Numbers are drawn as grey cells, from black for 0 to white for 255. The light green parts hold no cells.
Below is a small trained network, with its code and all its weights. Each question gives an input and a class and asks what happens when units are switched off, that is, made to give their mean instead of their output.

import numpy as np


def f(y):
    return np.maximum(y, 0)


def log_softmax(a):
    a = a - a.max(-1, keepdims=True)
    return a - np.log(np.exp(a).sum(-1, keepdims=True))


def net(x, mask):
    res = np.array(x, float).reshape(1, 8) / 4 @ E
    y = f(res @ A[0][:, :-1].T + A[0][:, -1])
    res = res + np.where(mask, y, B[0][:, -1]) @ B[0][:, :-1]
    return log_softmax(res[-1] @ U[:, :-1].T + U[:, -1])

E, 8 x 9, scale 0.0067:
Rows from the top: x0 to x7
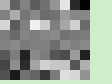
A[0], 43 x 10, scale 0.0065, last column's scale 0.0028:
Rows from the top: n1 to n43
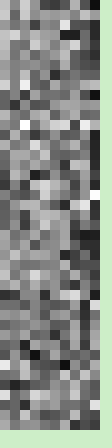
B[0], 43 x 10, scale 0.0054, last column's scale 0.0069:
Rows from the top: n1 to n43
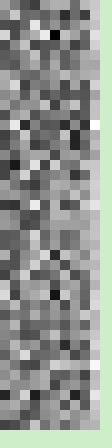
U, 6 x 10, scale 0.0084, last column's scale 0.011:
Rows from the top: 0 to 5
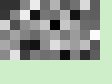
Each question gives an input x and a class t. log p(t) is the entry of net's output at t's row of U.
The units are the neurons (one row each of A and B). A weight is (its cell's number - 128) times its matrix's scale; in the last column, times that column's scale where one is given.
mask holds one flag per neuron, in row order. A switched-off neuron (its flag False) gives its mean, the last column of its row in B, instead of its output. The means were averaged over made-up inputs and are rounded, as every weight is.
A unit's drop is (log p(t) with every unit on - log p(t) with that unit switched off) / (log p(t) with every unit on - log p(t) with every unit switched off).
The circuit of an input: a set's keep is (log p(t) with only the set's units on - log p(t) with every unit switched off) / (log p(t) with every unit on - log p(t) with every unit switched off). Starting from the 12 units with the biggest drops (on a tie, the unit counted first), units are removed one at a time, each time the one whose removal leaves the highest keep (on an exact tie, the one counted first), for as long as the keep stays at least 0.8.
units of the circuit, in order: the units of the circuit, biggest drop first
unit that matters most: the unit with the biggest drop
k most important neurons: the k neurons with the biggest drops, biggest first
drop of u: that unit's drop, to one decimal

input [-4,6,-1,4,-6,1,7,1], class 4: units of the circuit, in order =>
[n19, n22]
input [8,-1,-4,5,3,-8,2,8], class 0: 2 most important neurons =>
[n3, n6]
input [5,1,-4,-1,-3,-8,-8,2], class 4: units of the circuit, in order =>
[n37, n1, n42]
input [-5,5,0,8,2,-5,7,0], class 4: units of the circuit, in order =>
[n19, n22]
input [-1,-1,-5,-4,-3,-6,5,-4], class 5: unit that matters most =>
n13
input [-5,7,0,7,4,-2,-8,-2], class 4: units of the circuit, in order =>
[n37, n1]
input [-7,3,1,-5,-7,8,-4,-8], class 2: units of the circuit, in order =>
[n4, n26]
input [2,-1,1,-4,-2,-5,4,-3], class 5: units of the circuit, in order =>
[n13, n2]
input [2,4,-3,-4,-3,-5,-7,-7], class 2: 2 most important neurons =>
[n4, n26]
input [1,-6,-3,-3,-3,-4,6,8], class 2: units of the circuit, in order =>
[n30, n11]
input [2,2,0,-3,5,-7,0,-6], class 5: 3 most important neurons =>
[n13, n9, n2]
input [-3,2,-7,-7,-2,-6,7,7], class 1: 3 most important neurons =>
[n18, n14, n36]
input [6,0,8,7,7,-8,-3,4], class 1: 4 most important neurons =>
[n40, n5, n28, n15]
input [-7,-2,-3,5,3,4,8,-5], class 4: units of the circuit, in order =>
[n19]
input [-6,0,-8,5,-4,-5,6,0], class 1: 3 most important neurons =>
[n18, n14, n36]
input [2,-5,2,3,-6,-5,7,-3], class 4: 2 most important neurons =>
[n19, n22]
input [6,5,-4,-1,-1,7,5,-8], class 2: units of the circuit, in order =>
[n4, n26]
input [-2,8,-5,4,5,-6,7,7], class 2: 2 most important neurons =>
[n30, n11]
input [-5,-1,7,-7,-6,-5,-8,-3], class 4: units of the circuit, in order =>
[n37, n1]
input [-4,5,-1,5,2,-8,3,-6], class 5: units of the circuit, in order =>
[n13]
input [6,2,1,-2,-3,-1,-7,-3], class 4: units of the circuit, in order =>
[n37, n1]
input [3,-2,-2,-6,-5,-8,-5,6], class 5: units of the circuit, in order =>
[n13, n9]
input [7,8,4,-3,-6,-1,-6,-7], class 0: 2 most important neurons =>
[n24, n43]
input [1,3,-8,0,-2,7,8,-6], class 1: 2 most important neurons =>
[n36, n14]
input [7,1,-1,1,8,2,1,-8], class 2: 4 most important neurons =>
[n4, n26, n21, n29]
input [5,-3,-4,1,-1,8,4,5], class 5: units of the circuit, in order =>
[n35, n31]
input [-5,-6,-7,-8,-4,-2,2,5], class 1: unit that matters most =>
n18
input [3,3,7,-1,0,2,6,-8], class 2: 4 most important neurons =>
[n4, n26, n29, n18]
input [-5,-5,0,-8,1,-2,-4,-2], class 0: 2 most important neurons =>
[n21, n17]
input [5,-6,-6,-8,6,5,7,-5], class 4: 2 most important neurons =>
[n23, n19]
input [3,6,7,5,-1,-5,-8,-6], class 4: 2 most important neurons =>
[n37, n1]
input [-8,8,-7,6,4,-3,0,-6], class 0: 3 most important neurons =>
[n21, n17, n40]
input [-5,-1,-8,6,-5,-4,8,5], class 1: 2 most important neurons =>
[n18, n14]
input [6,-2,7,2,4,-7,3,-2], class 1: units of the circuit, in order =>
[n40]
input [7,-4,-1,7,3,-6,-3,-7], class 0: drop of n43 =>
0.2
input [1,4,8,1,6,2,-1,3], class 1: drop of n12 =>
0.0
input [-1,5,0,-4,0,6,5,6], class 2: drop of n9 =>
0.1
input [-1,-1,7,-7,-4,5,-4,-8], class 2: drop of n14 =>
0.1
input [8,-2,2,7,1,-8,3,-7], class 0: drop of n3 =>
0.2
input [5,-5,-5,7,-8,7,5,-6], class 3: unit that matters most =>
n13
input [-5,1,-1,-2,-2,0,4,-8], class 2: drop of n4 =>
0.3
